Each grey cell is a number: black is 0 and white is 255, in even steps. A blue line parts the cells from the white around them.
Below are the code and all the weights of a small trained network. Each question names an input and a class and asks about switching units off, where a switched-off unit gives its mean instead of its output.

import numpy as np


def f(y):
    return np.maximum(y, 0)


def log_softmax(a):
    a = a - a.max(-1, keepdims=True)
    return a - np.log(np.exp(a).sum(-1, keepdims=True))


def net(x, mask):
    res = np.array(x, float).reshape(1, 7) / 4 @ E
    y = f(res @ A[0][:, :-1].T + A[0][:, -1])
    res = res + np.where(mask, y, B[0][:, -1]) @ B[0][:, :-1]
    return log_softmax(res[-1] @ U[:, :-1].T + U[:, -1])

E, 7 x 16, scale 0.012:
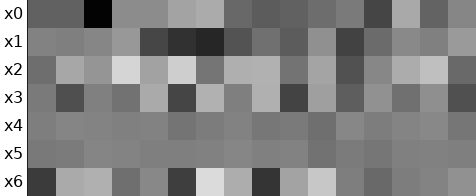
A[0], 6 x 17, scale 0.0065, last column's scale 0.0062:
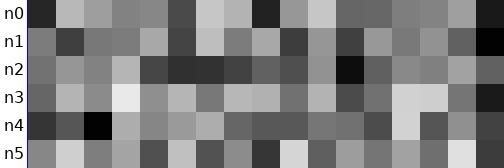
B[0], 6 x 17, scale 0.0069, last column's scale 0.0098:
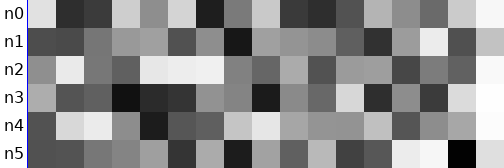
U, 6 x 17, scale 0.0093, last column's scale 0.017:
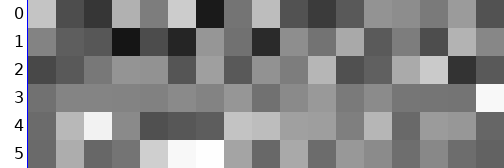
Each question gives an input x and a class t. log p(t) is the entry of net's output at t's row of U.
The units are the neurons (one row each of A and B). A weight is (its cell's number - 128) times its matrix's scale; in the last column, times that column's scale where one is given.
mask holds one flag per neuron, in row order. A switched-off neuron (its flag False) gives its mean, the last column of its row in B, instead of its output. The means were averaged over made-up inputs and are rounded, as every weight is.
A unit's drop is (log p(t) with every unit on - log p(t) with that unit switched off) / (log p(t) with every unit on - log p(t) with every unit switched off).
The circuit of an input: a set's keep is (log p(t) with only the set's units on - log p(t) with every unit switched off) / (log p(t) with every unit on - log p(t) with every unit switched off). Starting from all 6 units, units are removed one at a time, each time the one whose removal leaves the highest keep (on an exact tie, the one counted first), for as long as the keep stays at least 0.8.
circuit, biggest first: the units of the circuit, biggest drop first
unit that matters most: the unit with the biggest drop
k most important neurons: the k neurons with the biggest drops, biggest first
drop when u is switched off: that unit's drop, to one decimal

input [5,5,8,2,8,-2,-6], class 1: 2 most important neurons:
n3, n0
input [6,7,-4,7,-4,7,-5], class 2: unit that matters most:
n1
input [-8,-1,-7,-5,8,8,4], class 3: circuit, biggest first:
n3, n4
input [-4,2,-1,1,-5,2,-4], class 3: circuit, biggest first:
n0, n4
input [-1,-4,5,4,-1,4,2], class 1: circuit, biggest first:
n3, n2
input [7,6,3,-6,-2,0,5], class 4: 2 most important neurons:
n4, n1
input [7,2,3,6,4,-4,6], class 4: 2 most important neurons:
n4, n5
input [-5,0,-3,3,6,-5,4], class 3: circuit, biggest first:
n4, n3
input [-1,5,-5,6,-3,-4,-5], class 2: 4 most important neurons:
n0, n3, n1, n4
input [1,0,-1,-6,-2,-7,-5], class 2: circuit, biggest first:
n5, n0
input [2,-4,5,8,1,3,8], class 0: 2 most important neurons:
n0, n5
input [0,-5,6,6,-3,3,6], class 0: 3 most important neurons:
n0, n2, n5
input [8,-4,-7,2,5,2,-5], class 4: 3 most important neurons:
n4, n3, n0
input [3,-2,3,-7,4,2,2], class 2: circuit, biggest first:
n5
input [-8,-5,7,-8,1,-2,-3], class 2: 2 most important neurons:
n5, n4
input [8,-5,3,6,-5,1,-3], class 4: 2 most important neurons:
n4, n5
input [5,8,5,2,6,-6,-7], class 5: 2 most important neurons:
n2, n0
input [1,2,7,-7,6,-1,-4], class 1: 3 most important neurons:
n3, n0, n1
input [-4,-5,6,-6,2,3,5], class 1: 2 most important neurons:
n3, n2
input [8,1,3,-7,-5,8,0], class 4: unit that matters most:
n4
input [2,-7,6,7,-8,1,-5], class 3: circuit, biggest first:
n2, n0, n3
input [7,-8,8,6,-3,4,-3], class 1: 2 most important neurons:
n3, n2
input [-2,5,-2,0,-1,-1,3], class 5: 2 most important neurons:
n2, n3
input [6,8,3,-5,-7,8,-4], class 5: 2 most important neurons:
n2, n0
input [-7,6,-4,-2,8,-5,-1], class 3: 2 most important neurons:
n4, n3
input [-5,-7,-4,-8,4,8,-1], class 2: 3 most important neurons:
n5, n2, n3
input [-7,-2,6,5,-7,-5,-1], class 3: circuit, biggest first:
n4
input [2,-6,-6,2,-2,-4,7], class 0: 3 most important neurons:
n0, n3, n2
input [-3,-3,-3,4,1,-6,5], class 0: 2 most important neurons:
n0, n3
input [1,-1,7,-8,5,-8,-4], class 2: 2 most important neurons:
n5, n0
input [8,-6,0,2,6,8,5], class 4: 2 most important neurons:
n4, n2
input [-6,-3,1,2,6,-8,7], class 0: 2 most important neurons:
n0, n4
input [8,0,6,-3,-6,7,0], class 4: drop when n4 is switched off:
1.2
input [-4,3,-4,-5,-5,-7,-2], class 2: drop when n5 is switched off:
0.6
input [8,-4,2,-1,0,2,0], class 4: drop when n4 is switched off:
0.7
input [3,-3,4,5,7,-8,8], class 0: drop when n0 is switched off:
0.9
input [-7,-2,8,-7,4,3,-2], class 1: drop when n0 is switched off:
0.0
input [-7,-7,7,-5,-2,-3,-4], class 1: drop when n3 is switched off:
0.7
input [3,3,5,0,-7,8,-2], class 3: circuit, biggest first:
n0
